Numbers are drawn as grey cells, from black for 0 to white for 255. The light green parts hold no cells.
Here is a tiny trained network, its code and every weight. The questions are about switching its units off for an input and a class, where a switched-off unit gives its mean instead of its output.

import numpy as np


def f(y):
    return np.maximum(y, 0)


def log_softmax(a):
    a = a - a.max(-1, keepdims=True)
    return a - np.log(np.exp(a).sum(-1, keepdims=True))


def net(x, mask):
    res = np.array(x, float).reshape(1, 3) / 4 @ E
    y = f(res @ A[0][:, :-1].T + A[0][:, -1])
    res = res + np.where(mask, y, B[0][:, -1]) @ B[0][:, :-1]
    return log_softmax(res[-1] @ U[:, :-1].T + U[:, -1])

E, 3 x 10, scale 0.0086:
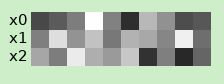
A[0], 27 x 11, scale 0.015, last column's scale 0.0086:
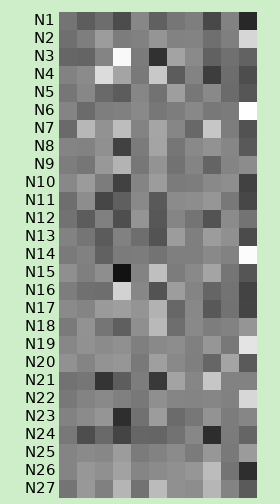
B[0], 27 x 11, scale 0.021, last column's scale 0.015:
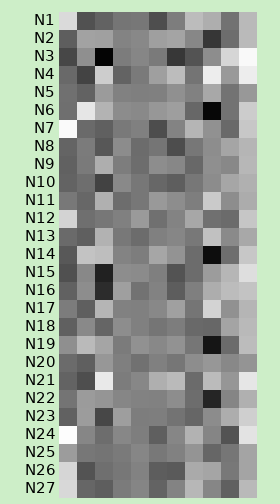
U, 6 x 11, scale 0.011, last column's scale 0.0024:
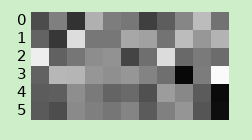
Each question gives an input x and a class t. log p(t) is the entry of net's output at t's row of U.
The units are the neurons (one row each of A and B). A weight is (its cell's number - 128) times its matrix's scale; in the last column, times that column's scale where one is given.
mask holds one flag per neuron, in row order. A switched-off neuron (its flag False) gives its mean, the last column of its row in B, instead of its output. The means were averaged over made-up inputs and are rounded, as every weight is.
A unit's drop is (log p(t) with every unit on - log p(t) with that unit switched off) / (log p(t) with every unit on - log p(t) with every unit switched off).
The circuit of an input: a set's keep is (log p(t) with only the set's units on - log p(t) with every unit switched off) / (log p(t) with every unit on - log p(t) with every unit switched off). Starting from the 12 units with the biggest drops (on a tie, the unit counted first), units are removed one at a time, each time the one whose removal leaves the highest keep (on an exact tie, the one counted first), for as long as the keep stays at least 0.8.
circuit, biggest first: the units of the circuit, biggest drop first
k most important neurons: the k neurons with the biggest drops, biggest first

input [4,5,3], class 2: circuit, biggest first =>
(N7)
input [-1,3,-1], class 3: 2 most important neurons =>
(N24, N1)
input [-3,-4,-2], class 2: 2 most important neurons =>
(N3, N24)
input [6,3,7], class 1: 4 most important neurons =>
(N4, N17, N15, N9)
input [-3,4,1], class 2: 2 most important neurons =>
(N3, N7)
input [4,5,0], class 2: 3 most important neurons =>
(N7, N15, N27)
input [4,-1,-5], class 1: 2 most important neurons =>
(N21, N15)
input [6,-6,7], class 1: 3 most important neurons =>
(N4, N17, N15)
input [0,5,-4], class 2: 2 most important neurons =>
(N4, N7)
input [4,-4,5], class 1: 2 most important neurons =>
(N4, N15)
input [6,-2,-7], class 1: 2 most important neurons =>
(N21, N13)
